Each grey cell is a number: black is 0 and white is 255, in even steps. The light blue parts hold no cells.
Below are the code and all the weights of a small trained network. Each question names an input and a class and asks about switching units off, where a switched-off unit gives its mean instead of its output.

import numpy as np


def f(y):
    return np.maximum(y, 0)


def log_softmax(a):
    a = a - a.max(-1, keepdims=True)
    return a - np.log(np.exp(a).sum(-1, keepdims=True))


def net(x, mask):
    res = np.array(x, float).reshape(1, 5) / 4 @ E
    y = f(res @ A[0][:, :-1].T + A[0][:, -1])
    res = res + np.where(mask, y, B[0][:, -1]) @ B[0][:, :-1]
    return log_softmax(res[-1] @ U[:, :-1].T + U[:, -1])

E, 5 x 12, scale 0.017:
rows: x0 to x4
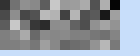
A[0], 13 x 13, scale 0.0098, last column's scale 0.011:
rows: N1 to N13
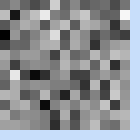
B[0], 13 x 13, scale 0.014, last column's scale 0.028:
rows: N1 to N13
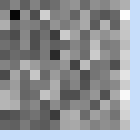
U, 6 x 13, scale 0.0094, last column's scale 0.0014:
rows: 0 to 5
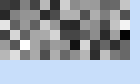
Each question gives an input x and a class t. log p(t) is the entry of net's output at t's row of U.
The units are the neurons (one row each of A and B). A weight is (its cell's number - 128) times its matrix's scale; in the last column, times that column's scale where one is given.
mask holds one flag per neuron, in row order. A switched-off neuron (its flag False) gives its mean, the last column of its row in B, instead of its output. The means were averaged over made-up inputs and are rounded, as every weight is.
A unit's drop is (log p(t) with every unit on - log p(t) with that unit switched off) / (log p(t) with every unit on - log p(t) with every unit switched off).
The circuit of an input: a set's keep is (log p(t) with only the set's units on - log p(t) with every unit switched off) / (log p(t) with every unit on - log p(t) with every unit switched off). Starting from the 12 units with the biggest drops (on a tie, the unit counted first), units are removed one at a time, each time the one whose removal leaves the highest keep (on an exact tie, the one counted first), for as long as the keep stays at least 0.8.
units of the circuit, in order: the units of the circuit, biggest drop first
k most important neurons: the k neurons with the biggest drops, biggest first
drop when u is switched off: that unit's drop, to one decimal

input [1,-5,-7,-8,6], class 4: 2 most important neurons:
[N7; N4]
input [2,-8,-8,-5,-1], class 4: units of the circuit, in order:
[N7]
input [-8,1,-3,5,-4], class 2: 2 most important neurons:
[N10; N4]
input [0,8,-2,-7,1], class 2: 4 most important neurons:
[N10; N12; N6; N13]
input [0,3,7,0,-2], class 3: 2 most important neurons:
[N12; N6]
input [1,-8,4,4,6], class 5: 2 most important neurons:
[N11; N3]
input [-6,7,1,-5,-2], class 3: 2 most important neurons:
[N2; N9]
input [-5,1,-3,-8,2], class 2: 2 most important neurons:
[N10; N4]
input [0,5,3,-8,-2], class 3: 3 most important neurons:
[N12; N6; N10]
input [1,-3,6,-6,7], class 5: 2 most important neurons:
[N11; N4]
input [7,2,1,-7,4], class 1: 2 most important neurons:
[N2; N4]
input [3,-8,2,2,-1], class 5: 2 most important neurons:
[N11; N2]
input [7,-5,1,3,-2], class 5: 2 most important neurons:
[N11; N2]
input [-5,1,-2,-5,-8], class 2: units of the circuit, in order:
[N10]
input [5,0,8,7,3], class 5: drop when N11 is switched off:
0.7
